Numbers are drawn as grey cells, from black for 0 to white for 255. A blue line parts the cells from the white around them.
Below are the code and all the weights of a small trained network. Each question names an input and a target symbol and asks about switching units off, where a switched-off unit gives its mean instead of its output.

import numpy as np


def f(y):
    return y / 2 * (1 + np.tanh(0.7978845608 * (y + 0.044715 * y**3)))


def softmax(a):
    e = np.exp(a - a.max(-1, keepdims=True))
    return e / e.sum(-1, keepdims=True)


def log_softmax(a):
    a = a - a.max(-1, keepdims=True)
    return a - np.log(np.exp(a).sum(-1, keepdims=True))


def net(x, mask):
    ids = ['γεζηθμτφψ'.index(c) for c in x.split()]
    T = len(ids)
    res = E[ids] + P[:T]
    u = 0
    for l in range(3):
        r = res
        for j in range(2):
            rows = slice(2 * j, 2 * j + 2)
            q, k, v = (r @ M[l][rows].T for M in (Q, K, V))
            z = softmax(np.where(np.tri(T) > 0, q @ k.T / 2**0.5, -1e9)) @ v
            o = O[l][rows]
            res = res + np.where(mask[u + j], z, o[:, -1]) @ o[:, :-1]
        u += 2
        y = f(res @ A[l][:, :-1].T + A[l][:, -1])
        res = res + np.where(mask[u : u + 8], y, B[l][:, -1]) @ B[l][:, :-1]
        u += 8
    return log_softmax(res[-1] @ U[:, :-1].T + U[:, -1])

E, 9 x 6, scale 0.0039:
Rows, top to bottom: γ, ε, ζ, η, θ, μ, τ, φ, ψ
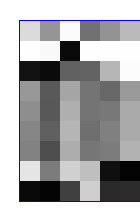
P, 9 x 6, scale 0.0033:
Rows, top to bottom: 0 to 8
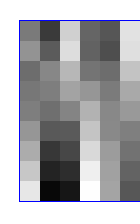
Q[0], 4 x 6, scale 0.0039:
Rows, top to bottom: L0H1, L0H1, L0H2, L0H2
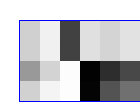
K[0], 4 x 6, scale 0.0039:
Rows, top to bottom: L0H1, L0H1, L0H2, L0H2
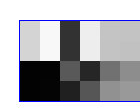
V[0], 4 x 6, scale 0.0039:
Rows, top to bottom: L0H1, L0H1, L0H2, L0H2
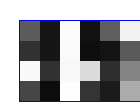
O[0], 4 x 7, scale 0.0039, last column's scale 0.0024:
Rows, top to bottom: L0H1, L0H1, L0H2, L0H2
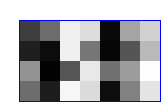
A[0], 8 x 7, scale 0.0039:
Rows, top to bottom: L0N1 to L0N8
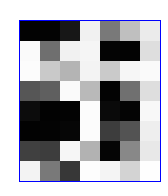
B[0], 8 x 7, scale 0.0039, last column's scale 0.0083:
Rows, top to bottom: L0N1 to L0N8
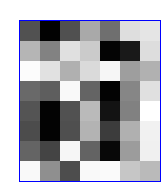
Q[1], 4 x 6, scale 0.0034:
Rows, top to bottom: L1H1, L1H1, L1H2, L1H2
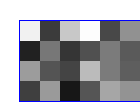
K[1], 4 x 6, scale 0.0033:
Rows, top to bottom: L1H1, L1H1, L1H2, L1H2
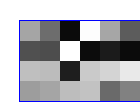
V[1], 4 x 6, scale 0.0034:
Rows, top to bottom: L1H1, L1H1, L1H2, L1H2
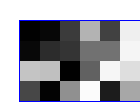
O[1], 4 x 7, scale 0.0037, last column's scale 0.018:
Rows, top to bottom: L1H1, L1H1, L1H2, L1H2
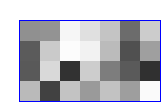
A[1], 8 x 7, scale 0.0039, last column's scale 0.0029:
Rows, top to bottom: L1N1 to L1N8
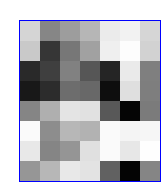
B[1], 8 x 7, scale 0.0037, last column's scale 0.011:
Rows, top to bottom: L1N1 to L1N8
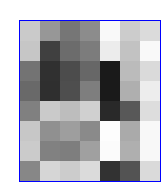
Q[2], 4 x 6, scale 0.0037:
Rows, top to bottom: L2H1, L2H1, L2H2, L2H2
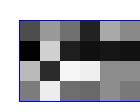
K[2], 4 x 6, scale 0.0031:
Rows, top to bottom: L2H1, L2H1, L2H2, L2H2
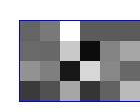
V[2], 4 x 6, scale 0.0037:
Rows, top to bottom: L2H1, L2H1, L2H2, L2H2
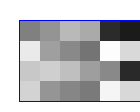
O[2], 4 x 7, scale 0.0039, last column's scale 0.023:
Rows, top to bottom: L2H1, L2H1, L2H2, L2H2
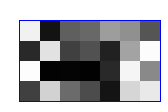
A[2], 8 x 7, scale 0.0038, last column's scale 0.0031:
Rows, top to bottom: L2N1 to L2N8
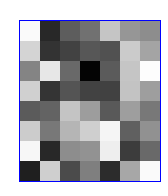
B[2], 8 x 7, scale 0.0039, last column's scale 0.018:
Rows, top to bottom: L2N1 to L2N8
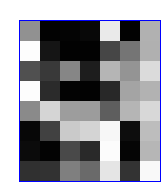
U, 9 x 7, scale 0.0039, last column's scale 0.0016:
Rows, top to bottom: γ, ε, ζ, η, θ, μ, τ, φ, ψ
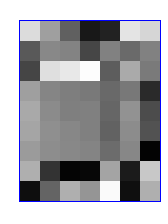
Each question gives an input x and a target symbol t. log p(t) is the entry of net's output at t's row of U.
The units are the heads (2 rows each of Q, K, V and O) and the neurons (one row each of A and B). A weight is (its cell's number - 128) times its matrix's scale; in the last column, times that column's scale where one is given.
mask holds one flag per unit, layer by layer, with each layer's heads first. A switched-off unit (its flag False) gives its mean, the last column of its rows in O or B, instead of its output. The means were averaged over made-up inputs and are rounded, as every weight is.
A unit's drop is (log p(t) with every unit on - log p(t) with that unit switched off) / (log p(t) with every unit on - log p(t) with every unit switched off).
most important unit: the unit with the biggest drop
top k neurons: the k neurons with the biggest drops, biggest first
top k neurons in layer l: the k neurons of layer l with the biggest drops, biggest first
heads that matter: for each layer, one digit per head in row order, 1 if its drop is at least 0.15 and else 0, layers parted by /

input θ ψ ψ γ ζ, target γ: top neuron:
L2N8
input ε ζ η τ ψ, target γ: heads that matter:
10 / 00 / 01
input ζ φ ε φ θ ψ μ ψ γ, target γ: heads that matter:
10 / 10 / 00
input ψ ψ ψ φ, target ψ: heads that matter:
00 / 10 / 11
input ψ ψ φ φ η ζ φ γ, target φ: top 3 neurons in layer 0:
L0N2, L0N5, L0N6
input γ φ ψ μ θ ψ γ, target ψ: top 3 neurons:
L0N5, L0N6, L2N6
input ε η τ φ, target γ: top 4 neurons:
L0N3, L0N6, L0N5, L2N6
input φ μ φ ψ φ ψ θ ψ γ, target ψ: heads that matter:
00 / 10 / 00
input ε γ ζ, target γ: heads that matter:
00 / 00 / 01
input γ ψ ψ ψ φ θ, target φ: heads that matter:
00 / 00 / 11
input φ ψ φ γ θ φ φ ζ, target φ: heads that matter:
00 / 00 / 10
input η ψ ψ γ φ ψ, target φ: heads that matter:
11 / 00 / 11
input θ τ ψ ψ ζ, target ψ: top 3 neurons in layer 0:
L0N5, L0N2, L0N6
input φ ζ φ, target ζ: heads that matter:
00 / 10 / 00
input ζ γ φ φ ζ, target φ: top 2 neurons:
L0N2, L1N8
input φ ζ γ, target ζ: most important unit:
L1H2
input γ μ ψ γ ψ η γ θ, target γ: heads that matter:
10 / 01 / 01
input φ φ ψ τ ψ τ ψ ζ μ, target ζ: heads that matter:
00 / 11 / 00
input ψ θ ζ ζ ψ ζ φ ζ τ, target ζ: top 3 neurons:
L0N4, L0N8, L0N7
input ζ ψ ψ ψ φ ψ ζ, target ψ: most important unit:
L1H1
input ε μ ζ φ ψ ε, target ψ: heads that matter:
11 / 11 / 01
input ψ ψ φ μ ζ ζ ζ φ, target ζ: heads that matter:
00 / 00 / 00
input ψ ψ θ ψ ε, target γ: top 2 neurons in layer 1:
L1N2, L1N7
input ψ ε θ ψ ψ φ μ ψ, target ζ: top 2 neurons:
L0N2, L2N1
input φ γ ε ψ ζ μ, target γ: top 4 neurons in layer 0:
L0N3, L0N8, L0N6, L0N5
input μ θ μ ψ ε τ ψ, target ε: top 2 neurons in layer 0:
L0N8, L0N3
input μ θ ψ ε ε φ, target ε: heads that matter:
10 / 11 / 11
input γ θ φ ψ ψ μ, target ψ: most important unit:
L2H1
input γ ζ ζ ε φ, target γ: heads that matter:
10 / 10 / 01
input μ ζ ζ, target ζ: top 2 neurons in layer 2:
L2N8, L2N3
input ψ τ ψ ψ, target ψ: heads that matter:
10 / 10 / 11
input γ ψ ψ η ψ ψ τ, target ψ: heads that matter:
00 / 10 / 10
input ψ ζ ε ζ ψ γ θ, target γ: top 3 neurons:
L2N6, L0N3, L2N7
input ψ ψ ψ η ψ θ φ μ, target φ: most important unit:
L2H1
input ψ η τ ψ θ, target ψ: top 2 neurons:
L2N6, L0N5
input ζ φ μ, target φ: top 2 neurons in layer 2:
L2N1, L2N7
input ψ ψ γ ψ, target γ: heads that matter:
00 / 01 / 10
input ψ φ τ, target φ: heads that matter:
00 / 00 / 11
